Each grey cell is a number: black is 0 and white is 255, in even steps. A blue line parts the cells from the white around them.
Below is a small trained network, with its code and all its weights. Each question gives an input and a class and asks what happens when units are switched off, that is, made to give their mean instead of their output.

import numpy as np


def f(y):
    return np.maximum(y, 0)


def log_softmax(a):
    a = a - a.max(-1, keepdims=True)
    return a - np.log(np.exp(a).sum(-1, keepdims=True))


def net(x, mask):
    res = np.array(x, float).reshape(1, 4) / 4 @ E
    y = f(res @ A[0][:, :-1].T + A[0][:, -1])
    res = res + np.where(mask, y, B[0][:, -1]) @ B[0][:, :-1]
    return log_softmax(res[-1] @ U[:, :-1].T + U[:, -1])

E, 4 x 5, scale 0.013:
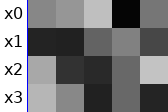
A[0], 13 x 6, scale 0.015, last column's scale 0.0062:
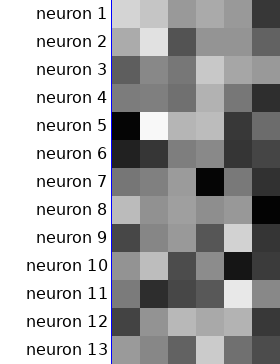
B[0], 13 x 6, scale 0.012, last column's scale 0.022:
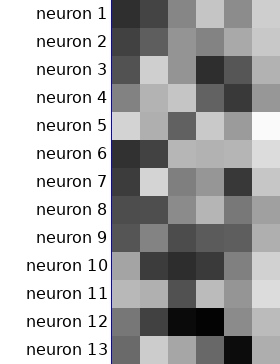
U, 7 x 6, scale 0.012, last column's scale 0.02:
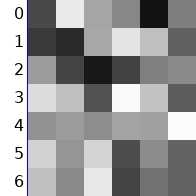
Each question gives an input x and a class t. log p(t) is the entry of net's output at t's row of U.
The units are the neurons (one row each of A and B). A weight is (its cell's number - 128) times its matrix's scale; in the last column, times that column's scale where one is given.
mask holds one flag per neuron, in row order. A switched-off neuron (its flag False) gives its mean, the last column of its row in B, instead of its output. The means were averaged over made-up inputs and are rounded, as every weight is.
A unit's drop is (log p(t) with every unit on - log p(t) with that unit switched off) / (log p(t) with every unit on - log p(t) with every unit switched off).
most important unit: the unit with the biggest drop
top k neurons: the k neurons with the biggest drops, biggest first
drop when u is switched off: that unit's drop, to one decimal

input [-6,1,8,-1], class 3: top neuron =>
(neuron 11)
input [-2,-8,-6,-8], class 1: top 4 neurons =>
(neuron 1; neuron 8; neuron 10; neuron 2)
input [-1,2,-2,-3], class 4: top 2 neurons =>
(neuron 10; neuron 1)
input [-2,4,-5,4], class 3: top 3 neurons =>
(neuron 5; neuron 12; neuron 1)
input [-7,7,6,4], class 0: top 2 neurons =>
(neuron 13; neuron 4)
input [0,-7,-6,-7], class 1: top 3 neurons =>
(neuron 1; neuron 10; neuron 8)
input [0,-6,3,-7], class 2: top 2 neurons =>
(neuron 12; neuron 6)
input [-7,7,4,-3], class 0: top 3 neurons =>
(neuron 3; neuron 13; neuron 4)
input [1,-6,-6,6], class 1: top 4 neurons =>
(neuron 1; neuron 2; neuron 12; neuron 11)
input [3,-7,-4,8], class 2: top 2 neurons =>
(neuron 10; neuron 6)
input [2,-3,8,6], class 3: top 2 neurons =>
(neuron 11; neuron 12)
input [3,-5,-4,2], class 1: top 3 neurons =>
(neuron 1; neuron 11; neuron 2)
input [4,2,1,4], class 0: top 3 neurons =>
(neuron 12; neuron 7; neuron 5)
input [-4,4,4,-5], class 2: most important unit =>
neuron 5
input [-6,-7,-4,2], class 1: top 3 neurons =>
(neuron 1; neuron 2; neuron 7)
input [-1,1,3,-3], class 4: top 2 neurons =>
(neuron 5; neuron 10)
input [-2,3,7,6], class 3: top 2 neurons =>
(neuron 11; neuron 12)
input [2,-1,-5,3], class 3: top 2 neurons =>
(neuron 5; neuron 12)
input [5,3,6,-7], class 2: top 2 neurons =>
(neuron 5; neuron 9)
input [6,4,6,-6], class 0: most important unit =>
neuron 7
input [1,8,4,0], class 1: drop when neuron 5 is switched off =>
0.0
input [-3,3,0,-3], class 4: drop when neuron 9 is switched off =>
0.1
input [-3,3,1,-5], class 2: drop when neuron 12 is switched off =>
0.4
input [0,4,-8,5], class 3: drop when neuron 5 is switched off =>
1.0
